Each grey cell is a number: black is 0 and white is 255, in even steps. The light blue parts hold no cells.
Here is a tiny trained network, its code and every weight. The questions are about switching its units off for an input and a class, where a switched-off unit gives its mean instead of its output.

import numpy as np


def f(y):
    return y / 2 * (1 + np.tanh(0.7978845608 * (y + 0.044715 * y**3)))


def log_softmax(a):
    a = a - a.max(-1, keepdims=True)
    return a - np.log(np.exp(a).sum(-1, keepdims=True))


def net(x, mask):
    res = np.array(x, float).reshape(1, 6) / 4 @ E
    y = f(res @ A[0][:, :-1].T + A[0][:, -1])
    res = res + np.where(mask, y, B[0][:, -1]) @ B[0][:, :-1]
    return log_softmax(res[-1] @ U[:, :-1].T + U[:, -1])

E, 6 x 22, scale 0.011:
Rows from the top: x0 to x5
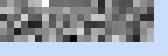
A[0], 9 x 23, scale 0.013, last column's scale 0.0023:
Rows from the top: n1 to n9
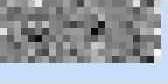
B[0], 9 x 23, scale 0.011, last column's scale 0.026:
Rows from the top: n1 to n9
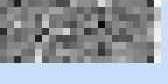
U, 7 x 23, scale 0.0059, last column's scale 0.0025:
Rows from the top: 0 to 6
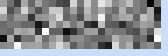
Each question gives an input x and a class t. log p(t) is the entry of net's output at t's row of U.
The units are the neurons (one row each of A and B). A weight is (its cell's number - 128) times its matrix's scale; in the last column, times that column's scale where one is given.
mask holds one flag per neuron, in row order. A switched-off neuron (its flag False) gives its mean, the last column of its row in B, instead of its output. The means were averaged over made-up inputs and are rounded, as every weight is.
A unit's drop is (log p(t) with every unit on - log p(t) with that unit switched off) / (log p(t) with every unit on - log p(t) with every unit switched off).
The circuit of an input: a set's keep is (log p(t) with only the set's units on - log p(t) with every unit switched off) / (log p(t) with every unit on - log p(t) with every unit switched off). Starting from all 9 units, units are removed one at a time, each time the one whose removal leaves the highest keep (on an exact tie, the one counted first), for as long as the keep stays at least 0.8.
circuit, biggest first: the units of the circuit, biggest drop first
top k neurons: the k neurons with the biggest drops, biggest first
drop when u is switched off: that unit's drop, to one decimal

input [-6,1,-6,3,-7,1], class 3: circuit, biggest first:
(n5)
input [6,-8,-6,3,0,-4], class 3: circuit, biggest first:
(n9; n5)
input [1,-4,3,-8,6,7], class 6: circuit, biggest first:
(n1; n8)
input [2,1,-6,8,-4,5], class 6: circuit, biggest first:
(n5; n4)
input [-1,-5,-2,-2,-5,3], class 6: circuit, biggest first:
(n6; n9)
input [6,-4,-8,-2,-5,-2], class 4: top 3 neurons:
(n4; n9; n1)
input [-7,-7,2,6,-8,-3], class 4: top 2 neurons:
(n6; n3)
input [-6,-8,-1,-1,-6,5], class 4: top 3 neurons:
(n5; n6; n9)
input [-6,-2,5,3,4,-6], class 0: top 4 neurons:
(n9; n4; n5; n8)
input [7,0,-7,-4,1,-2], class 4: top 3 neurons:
(n4; n9; n8)
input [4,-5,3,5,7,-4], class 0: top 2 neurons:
(n4; n5)
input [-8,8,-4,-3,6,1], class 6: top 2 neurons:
(n1; n9)
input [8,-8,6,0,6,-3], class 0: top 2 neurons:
(n5; n8)
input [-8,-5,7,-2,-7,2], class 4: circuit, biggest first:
(n6)
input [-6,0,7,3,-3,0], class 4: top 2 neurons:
(n6; n1)
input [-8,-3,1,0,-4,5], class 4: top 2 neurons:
(n6; n5)
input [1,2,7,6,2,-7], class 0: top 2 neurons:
(n9; n5)
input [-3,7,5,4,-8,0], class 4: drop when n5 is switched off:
0.0
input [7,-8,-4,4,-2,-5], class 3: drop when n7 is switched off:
0.2
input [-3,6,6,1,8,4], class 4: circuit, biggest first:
(n6)
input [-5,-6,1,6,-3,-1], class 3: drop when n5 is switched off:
0.1
